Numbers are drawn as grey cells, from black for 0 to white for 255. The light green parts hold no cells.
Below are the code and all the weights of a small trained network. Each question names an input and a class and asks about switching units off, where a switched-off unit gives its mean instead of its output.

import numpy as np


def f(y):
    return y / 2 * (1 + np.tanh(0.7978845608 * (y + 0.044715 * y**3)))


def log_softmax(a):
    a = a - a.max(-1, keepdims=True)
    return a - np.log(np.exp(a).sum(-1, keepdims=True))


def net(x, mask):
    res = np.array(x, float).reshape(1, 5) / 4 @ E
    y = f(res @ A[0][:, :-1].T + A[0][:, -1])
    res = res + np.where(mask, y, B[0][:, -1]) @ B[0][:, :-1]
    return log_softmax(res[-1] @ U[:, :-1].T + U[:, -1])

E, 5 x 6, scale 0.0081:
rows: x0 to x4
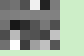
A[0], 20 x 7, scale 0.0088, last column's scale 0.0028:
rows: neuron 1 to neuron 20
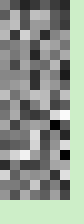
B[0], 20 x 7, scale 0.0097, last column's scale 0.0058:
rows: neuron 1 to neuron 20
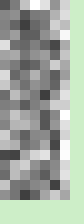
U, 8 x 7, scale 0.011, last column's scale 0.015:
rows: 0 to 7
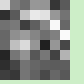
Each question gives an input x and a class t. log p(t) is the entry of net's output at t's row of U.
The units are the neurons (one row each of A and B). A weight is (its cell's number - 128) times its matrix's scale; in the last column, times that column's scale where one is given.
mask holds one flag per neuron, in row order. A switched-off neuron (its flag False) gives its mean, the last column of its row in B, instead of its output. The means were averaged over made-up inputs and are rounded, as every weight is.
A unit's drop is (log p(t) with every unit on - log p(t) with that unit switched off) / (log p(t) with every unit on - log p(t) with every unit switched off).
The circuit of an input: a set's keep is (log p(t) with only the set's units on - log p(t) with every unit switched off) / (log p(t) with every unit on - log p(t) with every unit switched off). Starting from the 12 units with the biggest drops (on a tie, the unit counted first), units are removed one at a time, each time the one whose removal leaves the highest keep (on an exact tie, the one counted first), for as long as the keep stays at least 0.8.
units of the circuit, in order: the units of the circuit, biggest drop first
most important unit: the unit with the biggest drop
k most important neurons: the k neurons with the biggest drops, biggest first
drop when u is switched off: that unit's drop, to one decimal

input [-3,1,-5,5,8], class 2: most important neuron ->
[neuron 3]
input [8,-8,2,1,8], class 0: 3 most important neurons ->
[neuron 19; neuron 15; neuron 14]
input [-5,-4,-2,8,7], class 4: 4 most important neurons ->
[neuron 12; neuron 17; neuron 4; neuron 20]
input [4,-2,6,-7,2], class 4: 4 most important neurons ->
[neuron 13; neuron 16; neuron 18; neuron 10]
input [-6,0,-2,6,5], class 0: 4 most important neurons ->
[neuron 9; neuron 5; neuron 8; neuron 10]
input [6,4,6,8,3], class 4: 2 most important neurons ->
[neuron 17; neuron 12]
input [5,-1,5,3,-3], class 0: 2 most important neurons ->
[neuron 15; neuron 16]
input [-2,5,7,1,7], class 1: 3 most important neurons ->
[neuron 1; neuron 4; neuron 17]
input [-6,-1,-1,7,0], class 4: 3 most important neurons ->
[neuron 12; neuron 17; neuron 15]
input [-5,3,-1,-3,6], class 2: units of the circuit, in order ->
[neuron 11; neuron 3]
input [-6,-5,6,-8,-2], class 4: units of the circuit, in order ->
[neuron 13; neuron 18]
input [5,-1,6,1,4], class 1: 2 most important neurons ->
[neuron 1; neuron 5]
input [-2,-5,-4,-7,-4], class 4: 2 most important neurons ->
[neuron 10; neuron 18]
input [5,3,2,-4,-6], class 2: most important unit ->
neuron 4
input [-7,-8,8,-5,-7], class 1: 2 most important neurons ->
[neuron 1; neuron 15]
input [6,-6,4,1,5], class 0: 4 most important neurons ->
[neuron 15; neuron 19; neuron 14; neuron 16]
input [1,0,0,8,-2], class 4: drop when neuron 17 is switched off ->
0.2
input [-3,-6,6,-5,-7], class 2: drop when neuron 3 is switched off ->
-0.1
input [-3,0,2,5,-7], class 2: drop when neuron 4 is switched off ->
0.2
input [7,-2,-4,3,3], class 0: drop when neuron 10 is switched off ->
0.0
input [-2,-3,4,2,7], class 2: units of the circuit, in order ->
[neuron 11]
